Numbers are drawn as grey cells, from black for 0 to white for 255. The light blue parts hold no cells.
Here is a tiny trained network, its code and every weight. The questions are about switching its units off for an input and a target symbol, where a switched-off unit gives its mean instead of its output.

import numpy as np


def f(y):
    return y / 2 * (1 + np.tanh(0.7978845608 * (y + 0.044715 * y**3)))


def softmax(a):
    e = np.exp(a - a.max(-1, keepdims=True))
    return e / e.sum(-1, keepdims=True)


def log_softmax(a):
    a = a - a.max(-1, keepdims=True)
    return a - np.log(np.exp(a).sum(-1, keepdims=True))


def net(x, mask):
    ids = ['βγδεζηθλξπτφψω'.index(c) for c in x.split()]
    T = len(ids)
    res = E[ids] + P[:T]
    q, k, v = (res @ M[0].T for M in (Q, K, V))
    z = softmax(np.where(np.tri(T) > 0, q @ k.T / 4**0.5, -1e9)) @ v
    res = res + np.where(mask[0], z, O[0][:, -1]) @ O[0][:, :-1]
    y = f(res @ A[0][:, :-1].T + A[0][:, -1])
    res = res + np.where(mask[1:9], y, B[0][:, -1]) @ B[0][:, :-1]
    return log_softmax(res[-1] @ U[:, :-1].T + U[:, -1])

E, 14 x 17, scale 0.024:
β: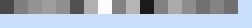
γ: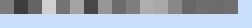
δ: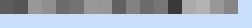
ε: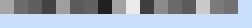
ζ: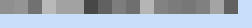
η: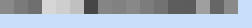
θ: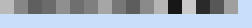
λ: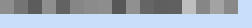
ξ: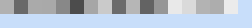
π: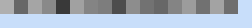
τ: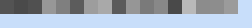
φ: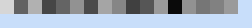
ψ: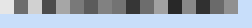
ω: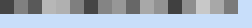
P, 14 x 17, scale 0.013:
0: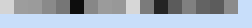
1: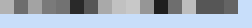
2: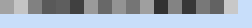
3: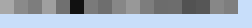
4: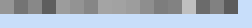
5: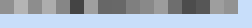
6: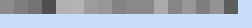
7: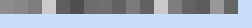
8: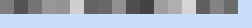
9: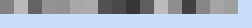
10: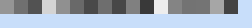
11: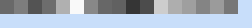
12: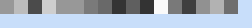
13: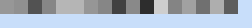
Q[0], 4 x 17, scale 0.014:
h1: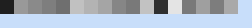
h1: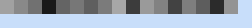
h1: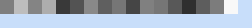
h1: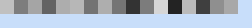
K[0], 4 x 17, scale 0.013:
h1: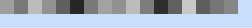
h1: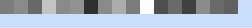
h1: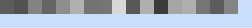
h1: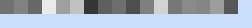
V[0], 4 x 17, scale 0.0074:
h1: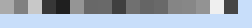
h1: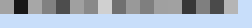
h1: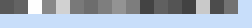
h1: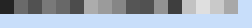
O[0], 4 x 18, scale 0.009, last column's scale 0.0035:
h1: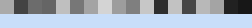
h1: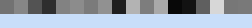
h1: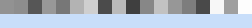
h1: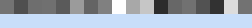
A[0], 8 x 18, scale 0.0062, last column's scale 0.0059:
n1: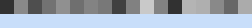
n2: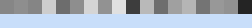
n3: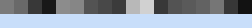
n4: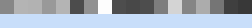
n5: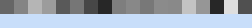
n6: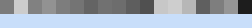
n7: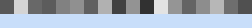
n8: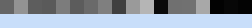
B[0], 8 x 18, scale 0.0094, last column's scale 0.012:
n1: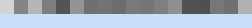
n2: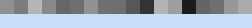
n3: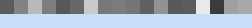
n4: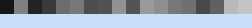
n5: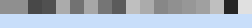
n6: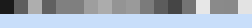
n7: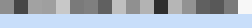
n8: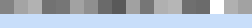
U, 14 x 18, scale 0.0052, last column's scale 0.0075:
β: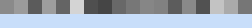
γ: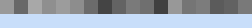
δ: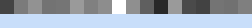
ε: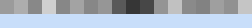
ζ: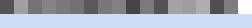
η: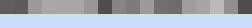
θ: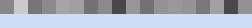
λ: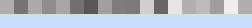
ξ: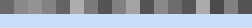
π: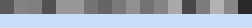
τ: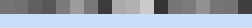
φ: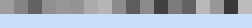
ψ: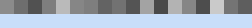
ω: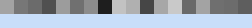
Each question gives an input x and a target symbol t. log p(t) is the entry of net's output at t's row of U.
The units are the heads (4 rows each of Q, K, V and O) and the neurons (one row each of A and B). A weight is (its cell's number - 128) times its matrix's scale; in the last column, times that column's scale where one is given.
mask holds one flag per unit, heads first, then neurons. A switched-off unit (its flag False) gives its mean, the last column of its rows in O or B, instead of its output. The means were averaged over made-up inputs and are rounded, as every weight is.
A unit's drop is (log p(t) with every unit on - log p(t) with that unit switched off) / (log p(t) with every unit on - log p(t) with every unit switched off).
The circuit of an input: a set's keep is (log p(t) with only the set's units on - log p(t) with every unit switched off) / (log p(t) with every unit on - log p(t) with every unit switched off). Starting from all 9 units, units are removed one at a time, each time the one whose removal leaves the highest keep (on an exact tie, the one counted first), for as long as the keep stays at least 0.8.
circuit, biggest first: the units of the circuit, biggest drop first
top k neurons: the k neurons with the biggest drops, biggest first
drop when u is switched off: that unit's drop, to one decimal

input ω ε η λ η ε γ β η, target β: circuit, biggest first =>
h1, n7
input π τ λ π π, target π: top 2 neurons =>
n8, n4
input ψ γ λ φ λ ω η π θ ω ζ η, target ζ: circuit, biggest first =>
h1, n4
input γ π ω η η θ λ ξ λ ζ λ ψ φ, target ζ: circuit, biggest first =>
h1, n4
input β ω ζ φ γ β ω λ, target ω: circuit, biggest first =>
h1, n5, n2
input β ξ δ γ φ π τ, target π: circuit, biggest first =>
h1, n8, n4
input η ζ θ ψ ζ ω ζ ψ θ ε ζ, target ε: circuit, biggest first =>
h1, n2, n7
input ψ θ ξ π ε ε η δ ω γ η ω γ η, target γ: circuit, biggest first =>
h1, n7, n1
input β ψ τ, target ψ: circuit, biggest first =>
h1, n7, n4
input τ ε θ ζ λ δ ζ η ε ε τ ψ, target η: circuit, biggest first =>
h1, n6, n7
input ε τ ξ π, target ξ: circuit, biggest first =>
h1, n3
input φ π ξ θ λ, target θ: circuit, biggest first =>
h1, n5, n7, n8
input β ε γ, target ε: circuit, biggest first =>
h1, n2
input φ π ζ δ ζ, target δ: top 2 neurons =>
n2, n5
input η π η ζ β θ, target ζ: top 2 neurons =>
n4, n6
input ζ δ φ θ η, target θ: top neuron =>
n5
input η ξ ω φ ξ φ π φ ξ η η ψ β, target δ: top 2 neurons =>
n7, n5
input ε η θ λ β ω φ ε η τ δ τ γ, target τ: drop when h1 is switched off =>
1.0
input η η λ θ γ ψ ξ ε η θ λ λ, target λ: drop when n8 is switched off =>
0.4
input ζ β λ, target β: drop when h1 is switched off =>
0.5
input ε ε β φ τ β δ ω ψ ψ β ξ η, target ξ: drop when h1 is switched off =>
1.4
